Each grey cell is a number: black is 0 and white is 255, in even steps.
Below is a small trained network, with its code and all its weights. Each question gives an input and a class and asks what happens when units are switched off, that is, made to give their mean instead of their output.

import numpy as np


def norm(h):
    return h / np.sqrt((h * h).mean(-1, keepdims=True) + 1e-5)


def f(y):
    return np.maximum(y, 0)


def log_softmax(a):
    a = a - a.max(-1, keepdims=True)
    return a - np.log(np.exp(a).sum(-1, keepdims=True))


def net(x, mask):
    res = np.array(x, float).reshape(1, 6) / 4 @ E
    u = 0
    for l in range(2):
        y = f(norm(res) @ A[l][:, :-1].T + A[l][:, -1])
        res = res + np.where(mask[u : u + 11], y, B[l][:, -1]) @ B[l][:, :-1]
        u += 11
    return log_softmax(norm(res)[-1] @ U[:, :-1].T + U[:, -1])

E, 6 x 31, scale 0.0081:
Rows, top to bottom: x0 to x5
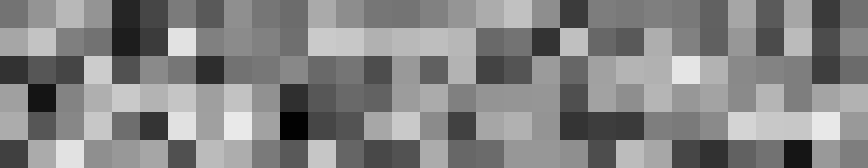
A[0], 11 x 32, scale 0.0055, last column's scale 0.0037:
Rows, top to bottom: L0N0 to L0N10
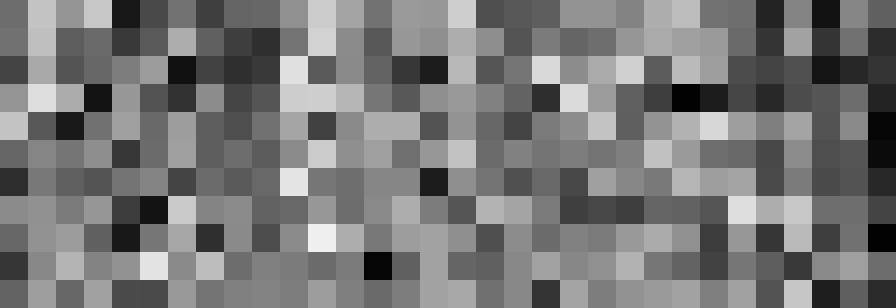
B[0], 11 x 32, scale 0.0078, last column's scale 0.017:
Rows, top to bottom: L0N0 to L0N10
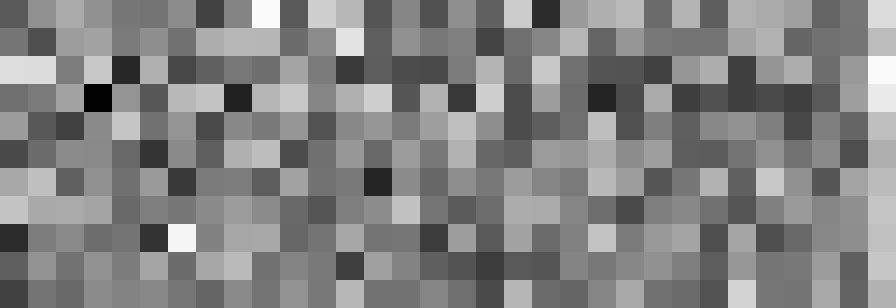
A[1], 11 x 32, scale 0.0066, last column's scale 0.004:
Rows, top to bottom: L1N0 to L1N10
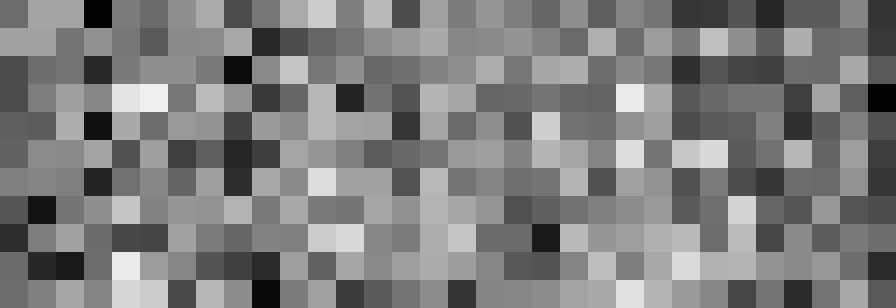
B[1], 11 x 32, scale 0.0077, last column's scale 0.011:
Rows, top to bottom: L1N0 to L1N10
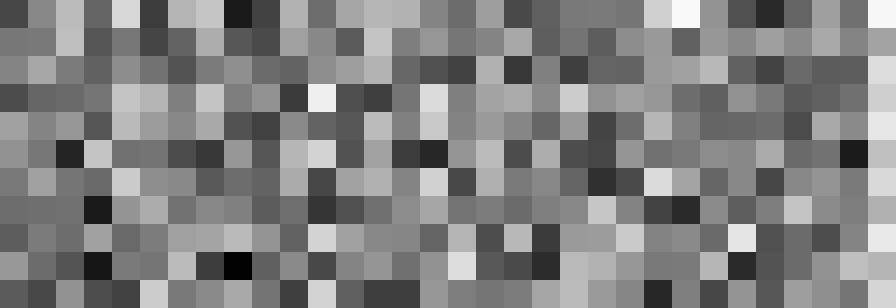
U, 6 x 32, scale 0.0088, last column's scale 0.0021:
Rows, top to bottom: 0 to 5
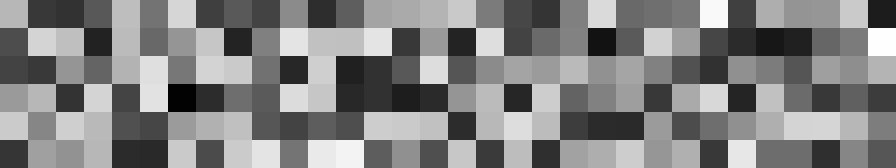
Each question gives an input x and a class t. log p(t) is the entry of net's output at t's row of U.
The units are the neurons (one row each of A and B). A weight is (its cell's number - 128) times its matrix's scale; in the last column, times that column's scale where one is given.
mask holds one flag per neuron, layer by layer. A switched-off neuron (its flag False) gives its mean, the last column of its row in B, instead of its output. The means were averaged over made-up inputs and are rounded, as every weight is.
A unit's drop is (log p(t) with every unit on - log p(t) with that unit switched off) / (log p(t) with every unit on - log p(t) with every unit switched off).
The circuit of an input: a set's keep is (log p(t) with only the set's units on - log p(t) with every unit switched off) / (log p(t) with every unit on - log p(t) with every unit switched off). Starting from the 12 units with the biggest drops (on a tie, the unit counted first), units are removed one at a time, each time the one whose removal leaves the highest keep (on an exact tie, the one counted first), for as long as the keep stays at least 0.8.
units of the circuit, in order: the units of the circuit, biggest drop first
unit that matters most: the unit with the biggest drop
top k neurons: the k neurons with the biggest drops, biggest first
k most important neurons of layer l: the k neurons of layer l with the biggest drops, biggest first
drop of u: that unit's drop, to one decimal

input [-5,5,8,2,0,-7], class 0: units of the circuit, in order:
L0N4
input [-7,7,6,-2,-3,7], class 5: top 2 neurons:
L0N0, L1N8
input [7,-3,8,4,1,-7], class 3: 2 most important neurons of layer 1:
L1N5, L1N0
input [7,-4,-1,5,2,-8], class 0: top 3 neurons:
L0N4, L0N2, L1N9
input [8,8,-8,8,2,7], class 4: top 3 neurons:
L0N3, L0N0, L0N7
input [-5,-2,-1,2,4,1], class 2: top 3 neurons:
L0N3, L0N2, L0N4
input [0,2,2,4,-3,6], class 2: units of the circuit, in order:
L0N9, L1N3
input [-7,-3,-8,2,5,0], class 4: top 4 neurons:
L0N3, L0N9, L1N8, L0N10
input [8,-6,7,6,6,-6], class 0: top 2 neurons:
L0N2, L0N4
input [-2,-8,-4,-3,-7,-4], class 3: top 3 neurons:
L0N2, L0N6, L1N5
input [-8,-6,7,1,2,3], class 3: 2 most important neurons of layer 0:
L0N3, L0N8
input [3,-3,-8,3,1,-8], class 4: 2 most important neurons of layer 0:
L0N7, L0N3
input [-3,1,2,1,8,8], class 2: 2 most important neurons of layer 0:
L0N2, L0N0
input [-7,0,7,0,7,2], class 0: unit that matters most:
L0N2
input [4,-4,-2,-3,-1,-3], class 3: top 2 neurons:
L0N2, L0N6
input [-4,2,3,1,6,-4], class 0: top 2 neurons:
L0N4, L0N2
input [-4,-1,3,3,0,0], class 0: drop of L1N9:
0.2
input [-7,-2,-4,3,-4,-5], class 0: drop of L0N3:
0.1
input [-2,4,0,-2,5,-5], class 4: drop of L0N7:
1.6
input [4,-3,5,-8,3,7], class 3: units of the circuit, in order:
L0N2
